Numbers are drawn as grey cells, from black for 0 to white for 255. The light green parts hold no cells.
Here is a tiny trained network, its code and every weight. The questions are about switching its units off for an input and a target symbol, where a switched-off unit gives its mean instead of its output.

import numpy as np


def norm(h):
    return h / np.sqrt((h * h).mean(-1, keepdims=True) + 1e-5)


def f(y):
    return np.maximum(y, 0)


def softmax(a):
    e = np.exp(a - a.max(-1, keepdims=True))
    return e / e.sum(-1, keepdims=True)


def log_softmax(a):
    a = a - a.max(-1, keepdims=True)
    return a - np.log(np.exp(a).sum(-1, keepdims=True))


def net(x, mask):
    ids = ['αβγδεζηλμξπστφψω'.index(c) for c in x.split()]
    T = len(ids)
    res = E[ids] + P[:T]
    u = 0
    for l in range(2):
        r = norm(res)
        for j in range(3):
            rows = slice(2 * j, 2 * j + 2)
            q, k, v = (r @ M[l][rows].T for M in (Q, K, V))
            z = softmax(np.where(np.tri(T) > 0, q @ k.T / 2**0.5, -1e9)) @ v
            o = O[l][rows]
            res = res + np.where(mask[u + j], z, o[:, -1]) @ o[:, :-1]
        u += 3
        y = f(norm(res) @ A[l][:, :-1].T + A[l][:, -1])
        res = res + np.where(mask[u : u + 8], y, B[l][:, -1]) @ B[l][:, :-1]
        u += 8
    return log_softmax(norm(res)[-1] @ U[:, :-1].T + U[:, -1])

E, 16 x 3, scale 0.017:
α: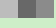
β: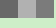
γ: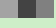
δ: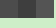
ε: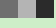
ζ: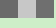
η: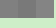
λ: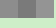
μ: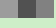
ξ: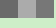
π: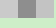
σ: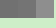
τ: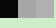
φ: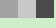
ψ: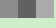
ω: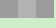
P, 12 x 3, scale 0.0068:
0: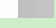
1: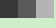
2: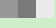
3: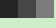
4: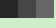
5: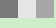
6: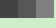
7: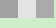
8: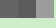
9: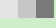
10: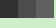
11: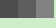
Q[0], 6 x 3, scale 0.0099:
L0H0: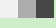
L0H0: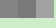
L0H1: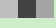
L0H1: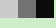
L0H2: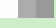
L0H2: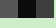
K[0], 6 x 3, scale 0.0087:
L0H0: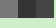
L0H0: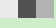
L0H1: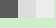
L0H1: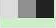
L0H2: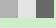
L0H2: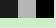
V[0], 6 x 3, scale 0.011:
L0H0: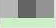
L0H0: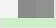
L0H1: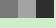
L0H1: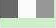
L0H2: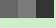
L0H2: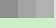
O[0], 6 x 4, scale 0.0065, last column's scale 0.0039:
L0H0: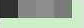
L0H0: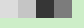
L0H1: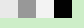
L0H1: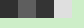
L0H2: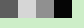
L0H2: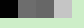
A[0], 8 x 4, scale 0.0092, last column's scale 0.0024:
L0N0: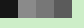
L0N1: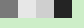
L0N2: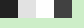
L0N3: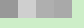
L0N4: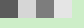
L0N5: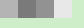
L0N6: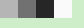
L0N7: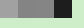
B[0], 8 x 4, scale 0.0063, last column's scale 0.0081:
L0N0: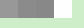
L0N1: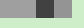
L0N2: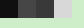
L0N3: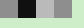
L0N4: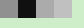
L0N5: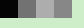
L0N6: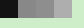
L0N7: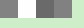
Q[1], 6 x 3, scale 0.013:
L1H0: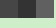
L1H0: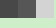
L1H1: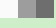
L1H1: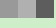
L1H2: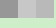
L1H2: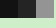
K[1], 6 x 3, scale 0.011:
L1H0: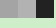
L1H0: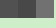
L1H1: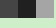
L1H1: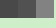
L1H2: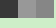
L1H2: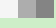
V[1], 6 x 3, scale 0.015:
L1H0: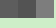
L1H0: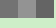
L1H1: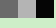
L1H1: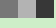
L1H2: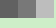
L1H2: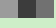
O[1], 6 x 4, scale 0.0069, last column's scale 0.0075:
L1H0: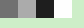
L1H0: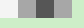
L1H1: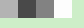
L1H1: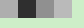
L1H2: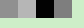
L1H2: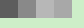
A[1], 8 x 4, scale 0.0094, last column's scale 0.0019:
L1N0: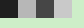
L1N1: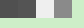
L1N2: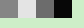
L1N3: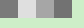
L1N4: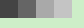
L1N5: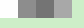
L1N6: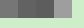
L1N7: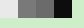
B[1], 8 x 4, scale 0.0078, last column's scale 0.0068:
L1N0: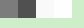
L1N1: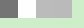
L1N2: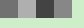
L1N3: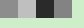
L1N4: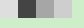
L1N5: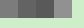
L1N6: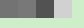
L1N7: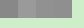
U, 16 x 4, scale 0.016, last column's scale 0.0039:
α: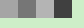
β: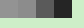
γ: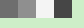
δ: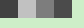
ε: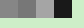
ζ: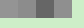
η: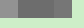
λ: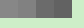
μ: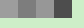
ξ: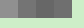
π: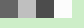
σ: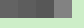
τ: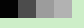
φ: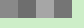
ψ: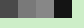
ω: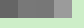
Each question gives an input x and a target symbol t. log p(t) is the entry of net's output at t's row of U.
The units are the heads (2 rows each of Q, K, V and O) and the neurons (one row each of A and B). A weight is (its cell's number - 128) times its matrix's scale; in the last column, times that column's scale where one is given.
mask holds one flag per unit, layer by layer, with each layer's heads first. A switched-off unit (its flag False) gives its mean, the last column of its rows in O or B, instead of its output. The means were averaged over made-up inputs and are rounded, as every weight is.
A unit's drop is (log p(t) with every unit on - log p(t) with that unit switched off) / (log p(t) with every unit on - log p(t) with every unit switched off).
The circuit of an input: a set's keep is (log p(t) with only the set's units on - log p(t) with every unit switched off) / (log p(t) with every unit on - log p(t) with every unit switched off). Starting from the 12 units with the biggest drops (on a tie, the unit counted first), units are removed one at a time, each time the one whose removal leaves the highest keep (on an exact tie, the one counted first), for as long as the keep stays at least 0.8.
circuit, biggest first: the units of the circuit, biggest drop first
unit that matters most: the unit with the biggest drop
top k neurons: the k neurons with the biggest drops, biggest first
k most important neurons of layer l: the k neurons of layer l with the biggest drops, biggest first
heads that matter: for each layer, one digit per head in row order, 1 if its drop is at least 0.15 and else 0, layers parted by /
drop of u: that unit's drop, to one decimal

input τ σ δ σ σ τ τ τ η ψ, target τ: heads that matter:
000 / 010
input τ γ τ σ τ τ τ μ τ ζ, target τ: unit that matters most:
L1H1
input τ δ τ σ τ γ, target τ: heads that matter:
100 / 010
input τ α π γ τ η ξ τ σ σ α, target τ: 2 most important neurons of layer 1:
(L1N0, L1N4)
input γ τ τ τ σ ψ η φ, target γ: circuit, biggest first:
(L0H0, L1H2)
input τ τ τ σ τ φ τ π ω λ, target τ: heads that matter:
100 / 010
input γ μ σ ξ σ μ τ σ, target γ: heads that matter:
111 / 001
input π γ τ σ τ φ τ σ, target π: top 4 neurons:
(L0N5, L0N6, L0N2, L0N3)
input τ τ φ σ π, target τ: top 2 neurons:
(L0N4, L1N0)
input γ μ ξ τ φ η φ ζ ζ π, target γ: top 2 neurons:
(L0N5, L0N2)
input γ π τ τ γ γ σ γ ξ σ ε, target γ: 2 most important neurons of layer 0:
(L0N2, L0N4)
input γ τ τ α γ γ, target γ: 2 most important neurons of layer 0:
(L0N2, L0N4)
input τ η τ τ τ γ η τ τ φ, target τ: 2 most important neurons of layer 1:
(L1N0, L1N1)
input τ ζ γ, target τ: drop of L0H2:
0.0
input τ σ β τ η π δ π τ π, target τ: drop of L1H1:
0.4
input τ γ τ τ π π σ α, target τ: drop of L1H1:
0.2
